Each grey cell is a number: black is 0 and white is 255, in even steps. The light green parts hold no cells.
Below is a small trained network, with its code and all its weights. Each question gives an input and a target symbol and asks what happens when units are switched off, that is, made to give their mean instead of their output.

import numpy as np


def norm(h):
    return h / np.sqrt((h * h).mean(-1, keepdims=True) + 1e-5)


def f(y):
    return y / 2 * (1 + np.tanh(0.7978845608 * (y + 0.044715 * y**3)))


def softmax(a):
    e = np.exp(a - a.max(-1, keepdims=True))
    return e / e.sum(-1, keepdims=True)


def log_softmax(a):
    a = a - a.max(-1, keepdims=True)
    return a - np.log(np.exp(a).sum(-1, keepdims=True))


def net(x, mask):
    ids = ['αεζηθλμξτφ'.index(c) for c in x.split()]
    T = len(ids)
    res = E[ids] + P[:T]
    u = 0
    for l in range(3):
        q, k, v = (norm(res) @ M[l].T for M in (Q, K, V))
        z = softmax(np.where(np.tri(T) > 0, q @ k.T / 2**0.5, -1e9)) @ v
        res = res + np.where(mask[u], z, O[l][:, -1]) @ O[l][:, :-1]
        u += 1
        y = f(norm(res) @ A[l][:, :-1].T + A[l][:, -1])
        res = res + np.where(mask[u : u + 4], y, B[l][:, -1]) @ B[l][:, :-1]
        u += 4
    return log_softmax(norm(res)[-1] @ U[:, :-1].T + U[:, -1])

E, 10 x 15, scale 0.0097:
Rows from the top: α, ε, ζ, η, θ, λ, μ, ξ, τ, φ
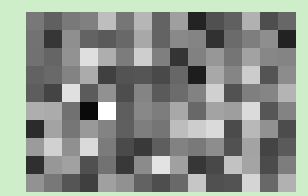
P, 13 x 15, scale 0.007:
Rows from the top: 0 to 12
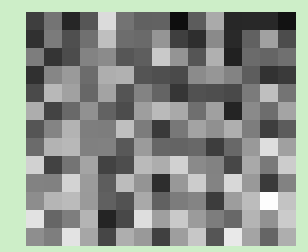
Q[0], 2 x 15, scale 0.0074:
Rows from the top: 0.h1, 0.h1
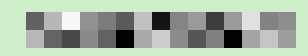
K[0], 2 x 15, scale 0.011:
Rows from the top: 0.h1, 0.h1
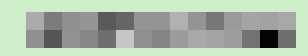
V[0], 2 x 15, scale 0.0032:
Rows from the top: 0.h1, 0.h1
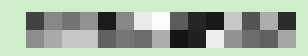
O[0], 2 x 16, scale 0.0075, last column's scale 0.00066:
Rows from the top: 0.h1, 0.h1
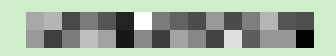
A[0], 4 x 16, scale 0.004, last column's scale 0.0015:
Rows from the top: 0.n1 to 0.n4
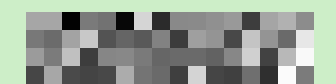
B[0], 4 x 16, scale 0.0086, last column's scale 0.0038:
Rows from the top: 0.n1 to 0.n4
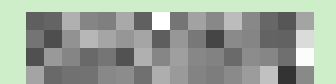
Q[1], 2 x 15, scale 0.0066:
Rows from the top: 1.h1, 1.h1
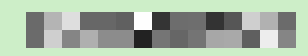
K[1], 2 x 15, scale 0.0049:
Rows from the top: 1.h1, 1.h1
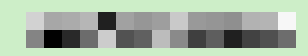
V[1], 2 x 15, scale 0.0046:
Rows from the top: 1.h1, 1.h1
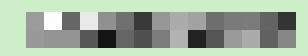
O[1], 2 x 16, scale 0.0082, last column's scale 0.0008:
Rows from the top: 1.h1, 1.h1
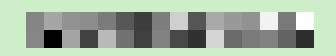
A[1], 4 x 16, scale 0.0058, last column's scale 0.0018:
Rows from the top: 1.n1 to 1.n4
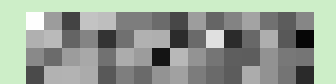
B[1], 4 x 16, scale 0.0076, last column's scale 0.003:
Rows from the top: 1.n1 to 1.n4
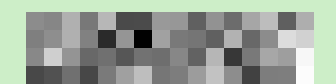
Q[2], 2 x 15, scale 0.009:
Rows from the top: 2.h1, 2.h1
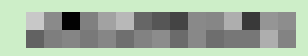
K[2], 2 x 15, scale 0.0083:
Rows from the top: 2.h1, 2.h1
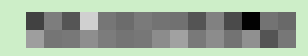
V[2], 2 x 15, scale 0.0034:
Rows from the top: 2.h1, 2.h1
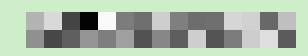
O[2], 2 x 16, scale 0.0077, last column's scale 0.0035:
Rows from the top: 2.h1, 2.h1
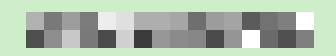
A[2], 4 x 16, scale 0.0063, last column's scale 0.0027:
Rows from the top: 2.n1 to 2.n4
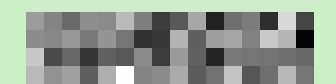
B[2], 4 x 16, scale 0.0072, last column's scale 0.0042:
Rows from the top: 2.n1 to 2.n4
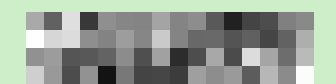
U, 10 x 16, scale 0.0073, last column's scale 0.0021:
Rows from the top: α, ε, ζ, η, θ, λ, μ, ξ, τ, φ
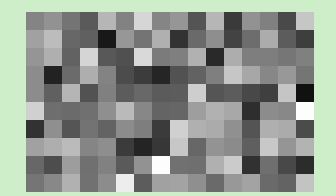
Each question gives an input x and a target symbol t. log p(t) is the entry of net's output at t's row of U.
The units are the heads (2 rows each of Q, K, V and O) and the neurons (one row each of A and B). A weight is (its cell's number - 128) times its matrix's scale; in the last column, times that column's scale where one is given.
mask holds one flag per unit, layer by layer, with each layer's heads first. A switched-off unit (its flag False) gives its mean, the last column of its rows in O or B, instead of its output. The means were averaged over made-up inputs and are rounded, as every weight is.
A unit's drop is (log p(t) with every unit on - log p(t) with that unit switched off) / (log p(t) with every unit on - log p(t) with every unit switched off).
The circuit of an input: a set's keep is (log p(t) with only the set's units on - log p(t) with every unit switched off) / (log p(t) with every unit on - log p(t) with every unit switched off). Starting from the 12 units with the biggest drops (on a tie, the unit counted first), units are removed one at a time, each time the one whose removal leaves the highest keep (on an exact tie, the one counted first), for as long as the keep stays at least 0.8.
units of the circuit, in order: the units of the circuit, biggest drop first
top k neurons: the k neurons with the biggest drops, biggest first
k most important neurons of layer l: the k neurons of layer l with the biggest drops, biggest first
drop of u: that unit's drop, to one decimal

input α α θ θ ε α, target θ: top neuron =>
2.n1
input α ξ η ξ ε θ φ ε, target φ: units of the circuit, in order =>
2.h1, 0.n4
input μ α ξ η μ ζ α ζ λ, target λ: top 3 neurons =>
2.n4, 0.n2, 1.n3
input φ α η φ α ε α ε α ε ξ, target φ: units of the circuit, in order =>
0.n4, 2.h1
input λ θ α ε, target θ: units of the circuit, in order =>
1.h1, 2.n1
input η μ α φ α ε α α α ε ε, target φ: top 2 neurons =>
0.n4, 2.n4
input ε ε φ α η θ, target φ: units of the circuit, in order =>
2.h1, 0.n4
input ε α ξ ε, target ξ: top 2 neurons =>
1.n3, 0.n1
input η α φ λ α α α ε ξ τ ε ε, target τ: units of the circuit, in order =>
0.n1, 0.h1, 1.h1
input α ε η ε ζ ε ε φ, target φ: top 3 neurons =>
0.n4, 1.n2, 1.n3
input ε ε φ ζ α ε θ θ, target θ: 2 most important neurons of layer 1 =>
1.n2, 1.n1
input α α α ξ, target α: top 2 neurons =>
0.n2, 2.n4
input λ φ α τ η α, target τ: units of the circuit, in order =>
0.h1, 0.n1
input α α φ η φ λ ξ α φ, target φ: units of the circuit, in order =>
0.n4, 2.h1
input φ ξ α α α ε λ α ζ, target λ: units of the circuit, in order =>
2.h1, 2.n4
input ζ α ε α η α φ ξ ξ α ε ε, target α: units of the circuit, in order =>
2.n4
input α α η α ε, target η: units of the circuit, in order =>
0.h1, 1.h1
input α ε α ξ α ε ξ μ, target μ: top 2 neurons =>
1.n4, 0.n2
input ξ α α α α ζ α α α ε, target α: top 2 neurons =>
2.n4, 1.n2
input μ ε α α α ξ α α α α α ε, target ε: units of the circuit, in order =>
2.n3
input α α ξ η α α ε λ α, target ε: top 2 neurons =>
2.n4, 1.n2
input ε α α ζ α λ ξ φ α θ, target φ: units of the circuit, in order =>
0.n4, 2.h1
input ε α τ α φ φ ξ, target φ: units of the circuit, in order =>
2.h1, 0.n4
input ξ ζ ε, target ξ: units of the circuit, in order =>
0.h1, 1.h1
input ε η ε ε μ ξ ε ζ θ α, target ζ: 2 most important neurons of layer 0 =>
0.n1, 0.n3
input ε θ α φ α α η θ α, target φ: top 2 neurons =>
0.n4, 1.n4
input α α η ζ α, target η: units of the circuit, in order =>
0.h1
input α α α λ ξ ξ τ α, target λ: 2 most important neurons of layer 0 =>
0.n2, 0.n1
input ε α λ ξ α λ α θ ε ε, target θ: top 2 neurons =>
2.n1, 0.n1
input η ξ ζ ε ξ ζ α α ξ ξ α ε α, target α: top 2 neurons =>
2.n4, 0.n2
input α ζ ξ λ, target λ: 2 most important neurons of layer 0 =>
0.n1, 0.n2
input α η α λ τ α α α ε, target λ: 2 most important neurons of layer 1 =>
1.n4, 1.n1
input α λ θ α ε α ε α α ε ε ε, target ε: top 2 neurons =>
1.n2, 2.n3
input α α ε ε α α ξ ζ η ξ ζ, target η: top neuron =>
0.n1
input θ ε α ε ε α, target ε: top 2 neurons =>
1.n2, 2.n3
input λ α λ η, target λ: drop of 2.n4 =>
0.3
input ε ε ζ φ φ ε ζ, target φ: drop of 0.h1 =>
0.4
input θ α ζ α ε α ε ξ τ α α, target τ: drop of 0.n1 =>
0.7
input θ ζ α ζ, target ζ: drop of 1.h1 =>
0.4
